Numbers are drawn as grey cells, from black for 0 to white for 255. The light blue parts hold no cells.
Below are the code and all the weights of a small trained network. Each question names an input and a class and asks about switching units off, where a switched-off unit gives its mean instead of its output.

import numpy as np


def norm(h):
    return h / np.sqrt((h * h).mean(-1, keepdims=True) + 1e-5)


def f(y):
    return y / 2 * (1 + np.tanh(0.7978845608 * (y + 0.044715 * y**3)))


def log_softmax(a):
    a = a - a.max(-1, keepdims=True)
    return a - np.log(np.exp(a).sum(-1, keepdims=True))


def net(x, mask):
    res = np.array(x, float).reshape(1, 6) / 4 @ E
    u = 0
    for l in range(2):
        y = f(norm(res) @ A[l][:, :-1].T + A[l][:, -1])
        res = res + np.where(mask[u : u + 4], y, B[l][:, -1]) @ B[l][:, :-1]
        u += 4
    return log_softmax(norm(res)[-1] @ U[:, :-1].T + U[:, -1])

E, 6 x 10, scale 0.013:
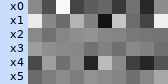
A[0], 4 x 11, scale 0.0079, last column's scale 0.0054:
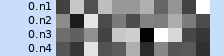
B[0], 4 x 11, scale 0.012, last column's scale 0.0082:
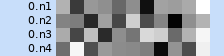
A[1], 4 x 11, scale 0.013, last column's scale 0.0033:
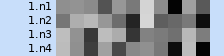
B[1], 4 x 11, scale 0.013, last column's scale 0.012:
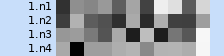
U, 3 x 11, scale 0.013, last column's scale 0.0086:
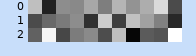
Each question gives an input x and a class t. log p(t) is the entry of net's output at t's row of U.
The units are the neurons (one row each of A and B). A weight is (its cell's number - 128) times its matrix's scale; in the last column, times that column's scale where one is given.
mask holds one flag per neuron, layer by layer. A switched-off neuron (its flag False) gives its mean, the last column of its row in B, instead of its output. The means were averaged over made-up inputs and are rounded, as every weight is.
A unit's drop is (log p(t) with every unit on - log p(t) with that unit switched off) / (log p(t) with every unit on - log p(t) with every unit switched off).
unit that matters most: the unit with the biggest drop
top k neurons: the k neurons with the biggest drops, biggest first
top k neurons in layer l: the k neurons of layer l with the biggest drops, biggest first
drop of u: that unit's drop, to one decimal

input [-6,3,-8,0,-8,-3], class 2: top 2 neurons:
(1.n3 1.n4)
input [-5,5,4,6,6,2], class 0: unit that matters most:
1.n4
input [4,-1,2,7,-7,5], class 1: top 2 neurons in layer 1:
(1.n1 1.n3)
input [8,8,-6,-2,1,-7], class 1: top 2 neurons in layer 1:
(1.n1 1.n2)
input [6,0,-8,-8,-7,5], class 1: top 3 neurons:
(1.n1 0.n1 1.n3)
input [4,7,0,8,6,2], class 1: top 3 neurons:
(1.n2 0.n1 1.n1)
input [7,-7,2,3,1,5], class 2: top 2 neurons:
(0.n4 1.n4)
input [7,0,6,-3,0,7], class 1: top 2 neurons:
(0.n2 1.n3)
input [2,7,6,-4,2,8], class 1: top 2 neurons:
(1.n1 0.n1)
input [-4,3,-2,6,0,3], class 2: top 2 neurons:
(1.n3 0.n2)
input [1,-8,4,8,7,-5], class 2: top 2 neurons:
(0.n4 1.n4)
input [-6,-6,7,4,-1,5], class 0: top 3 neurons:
(0.n3 1.n1 1.n2)
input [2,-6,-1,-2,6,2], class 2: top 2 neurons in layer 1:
(1.n4 1.n1)
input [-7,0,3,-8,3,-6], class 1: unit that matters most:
0.n1
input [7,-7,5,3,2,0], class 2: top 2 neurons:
(0.n4 1.n4)
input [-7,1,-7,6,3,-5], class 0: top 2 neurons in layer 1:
(1.n1 1.n2)
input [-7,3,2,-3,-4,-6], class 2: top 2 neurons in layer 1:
(1.n3 1.n4)
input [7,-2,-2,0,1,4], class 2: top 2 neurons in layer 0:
(0.n4 0.n3)
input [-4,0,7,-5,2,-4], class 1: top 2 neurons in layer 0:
(0.n1 0.n3)
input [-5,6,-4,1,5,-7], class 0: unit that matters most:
1.n4
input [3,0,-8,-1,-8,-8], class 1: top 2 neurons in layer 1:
(1.n1 1.n3)
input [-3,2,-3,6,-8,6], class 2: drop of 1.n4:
0.2
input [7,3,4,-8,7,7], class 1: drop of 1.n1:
0.0
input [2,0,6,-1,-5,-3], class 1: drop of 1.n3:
0.1
